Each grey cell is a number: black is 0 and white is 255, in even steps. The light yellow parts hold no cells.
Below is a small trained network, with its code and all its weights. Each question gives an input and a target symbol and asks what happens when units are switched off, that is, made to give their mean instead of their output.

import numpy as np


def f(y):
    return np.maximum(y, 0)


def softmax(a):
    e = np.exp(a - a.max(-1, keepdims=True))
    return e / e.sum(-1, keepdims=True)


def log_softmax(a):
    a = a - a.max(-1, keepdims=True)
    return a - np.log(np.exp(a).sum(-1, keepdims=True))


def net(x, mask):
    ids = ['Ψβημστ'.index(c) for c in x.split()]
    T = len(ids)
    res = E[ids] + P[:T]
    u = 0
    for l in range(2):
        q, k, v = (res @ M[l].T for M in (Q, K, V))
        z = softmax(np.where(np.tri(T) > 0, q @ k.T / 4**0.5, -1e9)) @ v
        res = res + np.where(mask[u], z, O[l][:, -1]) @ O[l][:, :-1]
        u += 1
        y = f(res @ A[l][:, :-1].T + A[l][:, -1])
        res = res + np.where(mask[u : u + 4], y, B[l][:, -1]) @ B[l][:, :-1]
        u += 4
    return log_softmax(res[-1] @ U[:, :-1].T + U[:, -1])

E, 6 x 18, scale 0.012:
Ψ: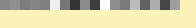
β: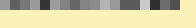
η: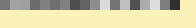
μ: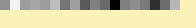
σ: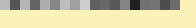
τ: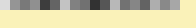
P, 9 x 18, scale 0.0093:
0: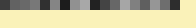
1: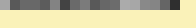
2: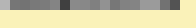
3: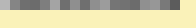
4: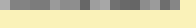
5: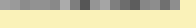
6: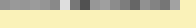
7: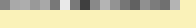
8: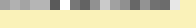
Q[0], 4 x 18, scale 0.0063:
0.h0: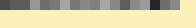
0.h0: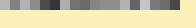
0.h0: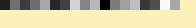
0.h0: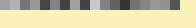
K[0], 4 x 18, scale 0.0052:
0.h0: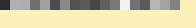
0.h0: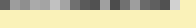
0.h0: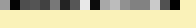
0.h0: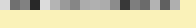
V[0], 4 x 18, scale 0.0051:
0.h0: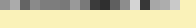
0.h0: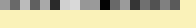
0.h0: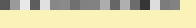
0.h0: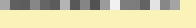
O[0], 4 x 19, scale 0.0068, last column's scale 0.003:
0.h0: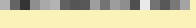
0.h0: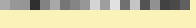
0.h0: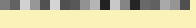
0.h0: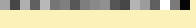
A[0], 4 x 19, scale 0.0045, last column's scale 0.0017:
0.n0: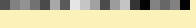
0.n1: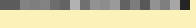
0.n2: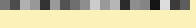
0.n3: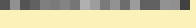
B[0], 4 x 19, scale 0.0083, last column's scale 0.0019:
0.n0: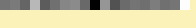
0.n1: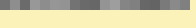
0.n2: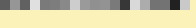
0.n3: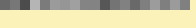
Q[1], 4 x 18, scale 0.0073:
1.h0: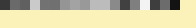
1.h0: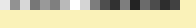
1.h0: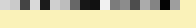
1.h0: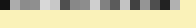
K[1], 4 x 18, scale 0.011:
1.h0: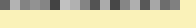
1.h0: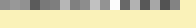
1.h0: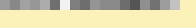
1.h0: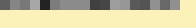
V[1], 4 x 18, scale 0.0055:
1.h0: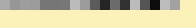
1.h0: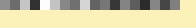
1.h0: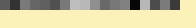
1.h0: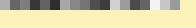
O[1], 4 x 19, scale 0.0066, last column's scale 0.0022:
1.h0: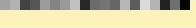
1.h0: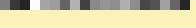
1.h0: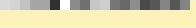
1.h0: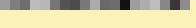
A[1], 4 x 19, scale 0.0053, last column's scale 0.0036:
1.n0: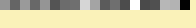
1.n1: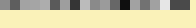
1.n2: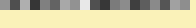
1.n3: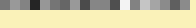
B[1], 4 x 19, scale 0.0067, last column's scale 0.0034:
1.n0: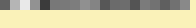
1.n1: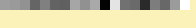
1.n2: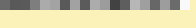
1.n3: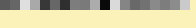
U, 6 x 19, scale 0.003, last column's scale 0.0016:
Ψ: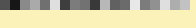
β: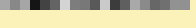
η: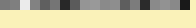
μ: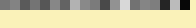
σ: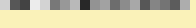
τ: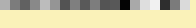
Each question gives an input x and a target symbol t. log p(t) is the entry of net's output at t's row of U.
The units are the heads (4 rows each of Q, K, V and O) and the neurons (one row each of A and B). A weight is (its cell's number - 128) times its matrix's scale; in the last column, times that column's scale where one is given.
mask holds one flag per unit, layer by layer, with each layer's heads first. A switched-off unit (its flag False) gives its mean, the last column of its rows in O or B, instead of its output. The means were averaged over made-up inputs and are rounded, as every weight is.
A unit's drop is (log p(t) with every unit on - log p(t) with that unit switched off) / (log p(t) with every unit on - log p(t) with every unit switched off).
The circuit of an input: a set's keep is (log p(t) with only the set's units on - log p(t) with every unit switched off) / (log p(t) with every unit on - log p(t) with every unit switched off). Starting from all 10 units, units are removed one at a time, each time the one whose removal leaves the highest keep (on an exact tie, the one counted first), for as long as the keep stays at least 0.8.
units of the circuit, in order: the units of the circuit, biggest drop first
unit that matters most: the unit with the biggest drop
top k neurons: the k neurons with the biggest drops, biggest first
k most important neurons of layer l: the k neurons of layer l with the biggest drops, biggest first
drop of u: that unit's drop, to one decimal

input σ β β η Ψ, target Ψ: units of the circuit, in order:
1.h0, 0.h0
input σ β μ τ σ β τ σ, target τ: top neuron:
1.n2
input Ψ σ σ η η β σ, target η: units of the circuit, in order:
0.h0, 1.h0, 1.n1
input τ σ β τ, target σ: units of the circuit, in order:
0.h0, 1.h0
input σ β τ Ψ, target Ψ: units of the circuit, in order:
0.h0, 1.h0
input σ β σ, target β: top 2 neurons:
0.n0, 0.n2
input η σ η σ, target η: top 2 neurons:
0.n0, 1.n1
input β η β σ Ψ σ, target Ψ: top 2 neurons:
0.n0, 1.n2
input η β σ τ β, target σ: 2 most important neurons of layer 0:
0.n2, 0.n0
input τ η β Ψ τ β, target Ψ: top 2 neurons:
0.n2, 0.n0
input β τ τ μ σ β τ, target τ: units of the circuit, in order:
1.h0, 0.h0
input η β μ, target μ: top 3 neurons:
1.n3, 0.n2, 0.n0
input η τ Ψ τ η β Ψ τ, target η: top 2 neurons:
1.n1, 1.n0
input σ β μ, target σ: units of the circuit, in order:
1.h0
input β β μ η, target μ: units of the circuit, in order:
0.h0, 1.h0
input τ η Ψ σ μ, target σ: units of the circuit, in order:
1.h0, 0.h0
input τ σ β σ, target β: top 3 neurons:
0.n0, 0.n2, 1.n1
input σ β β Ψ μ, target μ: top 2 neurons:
0.n0, 1.n3
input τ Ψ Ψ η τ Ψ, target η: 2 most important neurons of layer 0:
0.n0, 0.n2
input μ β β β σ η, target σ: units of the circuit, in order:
1.h0
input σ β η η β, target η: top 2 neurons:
1.n1, 1.n0
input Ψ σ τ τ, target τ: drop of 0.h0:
0.1
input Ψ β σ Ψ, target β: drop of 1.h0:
0.8
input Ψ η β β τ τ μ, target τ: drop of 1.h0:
1.0
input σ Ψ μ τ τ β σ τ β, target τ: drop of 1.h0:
0.9
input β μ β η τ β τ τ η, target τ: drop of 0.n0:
0.0
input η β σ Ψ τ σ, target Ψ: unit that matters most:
0.h0
